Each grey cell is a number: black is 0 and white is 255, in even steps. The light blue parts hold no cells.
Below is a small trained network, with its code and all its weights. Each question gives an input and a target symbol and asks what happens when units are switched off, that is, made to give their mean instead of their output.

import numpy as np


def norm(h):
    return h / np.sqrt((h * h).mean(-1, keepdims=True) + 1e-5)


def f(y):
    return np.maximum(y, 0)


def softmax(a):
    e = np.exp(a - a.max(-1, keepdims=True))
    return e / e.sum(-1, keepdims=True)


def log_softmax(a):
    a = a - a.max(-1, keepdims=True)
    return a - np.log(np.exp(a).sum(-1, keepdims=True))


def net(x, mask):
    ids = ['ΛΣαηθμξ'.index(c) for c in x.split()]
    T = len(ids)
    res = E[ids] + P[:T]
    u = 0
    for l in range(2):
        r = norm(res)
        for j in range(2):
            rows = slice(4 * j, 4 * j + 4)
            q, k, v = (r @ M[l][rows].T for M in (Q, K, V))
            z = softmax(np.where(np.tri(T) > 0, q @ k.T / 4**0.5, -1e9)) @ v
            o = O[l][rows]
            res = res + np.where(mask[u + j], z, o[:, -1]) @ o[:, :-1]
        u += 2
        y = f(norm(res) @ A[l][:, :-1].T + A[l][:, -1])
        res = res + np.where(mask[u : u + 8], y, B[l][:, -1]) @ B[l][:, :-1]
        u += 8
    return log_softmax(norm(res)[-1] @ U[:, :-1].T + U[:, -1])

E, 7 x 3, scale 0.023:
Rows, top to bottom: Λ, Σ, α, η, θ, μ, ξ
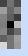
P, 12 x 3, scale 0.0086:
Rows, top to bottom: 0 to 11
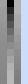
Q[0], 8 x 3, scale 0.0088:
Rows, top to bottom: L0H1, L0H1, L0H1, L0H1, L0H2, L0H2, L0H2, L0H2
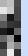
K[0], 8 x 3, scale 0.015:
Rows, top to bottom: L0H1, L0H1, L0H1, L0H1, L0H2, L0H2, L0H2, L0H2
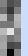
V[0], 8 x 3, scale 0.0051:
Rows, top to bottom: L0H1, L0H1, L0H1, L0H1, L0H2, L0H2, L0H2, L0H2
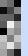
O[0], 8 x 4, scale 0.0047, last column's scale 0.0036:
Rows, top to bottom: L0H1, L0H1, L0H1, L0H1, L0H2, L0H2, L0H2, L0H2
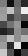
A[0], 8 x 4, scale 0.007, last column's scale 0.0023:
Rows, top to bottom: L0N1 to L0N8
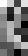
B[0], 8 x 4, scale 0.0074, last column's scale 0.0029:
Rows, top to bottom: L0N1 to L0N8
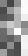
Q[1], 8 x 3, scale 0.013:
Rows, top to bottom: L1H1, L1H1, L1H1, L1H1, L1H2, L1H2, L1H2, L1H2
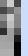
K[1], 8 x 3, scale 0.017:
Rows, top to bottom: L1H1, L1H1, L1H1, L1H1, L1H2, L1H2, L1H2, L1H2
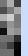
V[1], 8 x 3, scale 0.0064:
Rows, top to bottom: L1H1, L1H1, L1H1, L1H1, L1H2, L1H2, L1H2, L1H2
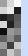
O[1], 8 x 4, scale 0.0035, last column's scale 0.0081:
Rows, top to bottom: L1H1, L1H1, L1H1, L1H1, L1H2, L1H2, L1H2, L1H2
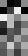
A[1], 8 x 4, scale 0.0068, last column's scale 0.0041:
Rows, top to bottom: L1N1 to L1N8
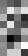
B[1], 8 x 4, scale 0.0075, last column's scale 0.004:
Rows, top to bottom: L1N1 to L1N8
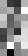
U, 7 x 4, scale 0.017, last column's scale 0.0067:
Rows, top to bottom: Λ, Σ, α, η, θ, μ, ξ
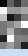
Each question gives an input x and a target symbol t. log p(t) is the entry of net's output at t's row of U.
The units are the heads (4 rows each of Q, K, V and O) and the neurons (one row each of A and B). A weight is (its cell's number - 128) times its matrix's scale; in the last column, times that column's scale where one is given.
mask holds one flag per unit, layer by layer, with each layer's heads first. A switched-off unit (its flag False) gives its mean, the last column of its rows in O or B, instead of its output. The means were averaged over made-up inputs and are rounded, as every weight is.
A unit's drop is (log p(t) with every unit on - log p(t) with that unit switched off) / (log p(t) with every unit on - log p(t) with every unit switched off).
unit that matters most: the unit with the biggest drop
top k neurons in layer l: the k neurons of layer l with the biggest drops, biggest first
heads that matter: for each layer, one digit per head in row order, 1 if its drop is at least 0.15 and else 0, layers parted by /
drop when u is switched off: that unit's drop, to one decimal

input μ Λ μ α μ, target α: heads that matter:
00 / 10
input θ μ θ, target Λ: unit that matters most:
L1N6
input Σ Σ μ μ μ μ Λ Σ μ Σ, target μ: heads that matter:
01 / 10
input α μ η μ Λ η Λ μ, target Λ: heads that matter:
11 / 01
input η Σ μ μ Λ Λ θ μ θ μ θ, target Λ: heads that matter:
01 / 00
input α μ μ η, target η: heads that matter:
00 / 00
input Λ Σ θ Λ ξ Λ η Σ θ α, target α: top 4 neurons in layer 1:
[L1N1, L1N7, L1N2, L1N3]
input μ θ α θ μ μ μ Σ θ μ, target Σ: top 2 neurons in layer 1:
[L1N4, L1N5]
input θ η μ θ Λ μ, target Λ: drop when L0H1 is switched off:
0.1
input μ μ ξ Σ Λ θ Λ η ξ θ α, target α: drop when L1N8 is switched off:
-0.1
